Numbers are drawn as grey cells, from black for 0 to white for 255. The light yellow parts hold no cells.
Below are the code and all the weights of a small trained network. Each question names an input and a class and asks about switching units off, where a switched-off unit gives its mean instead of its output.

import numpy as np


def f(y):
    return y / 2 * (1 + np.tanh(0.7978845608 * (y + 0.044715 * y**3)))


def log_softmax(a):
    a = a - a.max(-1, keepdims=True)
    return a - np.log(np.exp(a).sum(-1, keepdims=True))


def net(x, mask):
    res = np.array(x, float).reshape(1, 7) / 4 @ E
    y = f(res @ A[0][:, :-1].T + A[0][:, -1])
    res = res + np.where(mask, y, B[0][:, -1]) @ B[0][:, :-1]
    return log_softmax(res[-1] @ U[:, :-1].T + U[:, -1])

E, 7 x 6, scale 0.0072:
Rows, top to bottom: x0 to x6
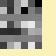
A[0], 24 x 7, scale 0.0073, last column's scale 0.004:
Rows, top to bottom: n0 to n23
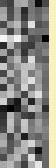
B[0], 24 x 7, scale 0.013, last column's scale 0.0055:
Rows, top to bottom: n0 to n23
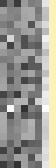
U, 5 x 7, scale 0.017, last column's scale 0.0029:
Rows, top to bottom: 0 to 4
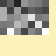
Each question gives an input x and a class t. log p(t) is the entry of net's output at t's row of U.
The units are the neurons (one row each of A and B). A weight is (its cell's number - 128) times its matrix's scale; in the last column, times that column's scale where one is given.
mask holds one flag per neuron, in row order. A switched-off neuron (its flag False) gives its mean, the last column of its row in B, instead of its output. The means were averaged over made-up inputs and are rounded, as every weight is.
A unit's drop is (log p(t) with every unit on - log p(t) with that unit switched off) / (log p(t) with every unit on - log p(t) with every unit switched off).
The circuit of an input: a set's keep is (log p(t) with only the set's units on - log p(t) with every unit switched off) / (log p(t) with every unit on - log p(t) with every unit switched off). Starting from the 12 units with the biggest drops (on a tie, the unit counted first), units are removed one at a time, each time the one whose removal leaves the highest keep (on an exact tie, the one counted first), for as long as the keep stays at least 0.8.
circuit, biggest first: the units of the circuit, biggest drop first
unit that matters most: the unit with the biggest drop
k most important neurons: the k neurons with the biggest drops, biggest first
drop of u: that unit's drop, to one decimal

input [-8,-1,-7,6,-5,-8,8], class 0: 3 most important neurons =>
(n23; n13; n14)
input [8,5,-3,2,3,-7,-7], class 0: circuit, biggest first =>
(n0)
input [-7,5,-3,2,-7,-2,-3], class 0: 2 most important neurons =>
(n23; n13)
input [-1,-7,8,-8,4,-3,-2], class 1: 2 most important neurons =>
(n6; n16)
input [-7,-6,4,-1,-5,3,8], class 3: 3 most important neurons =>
(n22; n3; n8)
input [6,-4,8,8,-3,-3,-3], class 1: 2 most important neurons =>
(n9; n11)
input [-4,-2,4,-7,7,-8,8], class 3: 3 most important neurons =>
(n8; n3; n22)
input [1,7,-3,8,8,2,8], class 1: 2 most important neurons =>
(n11; n20)
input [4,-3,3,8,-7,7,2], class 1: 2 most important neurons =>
(n9; n11)
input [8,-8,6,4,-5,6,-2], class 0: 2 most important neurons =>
(n21; n0)
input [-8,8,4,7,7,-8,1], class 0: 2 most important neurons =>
(n23; n13)
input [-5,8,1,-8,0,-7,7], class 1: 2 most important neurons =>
(n6; n16)
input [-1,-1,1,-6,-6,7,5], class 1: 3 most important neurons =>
(n6; n16; n15)
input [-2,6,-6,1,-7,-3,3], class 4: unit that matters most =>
n5
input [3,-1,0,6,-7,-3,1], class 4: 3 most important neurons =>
(n5; n6; n16)
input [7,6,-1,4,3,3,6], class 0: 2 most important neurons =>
(n0; n21)
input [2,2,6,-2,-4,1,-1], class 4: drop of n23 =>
0.1
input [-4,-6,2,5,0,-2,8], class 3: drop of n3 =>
0.1
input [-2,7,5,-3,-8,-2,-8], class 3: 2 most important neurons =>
(n14; n15)
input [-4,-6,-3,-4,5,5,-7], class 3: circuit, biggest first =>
(n14)
